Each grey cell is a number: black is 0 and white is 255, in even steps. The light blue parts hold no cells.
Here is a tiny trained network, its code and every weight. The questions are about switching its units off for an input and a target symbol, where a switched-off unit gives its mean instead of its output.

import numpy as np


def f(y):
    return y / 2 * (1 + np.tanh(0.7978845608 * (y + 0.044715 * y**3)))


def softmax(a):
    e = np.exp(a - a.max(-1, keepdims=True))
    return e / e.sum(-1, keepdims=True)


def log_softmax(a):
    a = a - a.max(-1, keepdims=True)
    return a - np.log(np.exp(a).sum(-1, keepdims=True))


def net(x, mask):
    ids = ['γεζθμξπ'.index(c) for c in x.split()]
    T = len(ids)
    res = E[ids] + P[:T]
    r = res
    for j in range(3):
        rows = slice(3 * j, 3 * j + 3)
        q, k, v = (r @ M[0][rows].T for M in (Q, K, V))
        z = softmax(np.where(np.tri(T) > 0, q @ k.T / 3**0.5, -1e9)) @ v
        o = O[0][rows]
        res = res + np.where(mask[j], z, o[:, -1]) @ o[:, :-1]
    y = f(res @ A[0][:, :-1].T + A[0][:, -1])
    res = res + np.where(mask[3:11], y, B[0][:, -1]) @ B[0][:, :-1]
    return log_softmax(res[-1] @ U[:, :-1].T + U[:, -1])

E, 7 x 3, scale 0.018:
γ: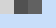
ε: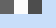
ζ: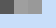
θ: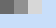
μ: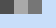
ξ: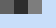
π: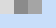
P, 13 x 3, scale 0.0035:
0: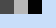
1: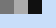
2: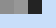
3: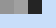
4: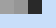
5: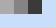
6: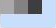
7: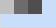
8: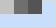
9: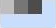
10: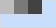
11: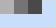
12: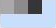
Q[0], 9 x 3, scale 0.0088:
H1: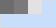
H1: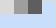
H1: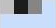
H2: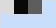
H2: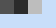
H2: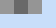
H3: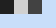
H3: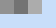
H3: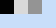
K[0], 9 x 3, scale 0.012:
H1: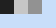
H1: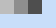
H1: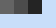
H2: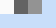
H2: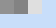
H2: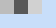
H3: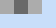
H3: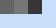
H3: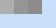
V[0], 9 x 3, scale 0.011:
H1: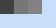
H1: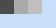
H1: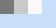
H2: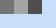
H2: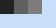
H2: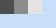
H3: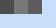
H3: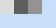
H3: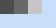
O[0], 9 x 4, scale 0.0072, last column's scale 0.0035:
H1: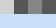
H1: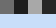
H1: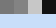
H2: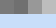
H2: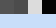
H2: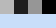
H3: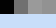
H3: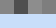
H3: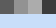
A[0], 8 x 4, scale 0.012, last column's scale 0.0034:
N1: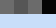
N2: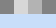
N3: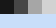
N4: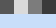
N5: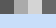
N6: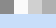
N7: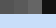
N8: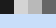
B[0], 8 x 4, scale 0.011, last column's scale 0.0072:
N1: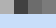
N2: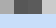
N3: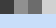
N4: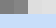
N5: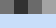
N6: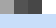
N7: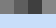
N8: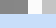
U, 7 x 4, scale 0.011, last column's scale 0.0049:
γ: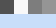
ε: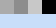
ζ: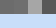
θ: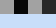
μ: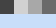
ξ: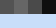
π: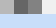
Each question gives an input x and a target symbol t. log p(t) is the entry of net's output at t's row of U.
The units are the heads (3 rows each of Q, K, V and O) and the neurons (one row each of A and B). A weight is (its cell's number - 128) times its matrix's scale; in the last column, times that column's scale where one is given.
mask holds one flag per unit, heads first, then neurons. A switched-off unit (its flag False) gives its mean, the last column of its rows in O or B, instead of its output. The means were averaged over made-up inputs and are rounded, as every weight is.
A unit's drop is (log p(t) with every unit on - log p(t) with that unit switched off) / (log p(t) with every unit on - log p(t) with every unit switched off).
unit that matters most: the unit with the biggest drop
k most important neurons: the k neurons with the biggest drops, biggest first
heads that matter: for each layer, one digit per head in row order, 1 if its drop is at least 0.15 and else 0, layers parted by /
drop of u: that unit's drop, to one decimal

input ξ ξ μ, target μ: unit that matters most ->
H3
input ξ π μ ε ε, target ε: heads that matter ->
100
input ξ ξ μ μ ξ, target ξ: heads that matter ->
101
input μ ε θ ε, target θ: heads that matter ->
100
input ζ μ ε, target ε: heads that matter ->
000
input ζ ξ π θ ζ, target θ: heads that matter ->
100
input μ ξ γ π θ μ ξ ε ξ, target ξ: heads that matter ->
001
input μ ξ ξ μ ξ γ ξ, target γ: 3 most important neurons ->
(N6; N2; N5)
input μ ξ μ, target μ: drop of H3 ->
0.4
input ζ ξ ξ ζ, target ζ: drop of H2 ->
0.2
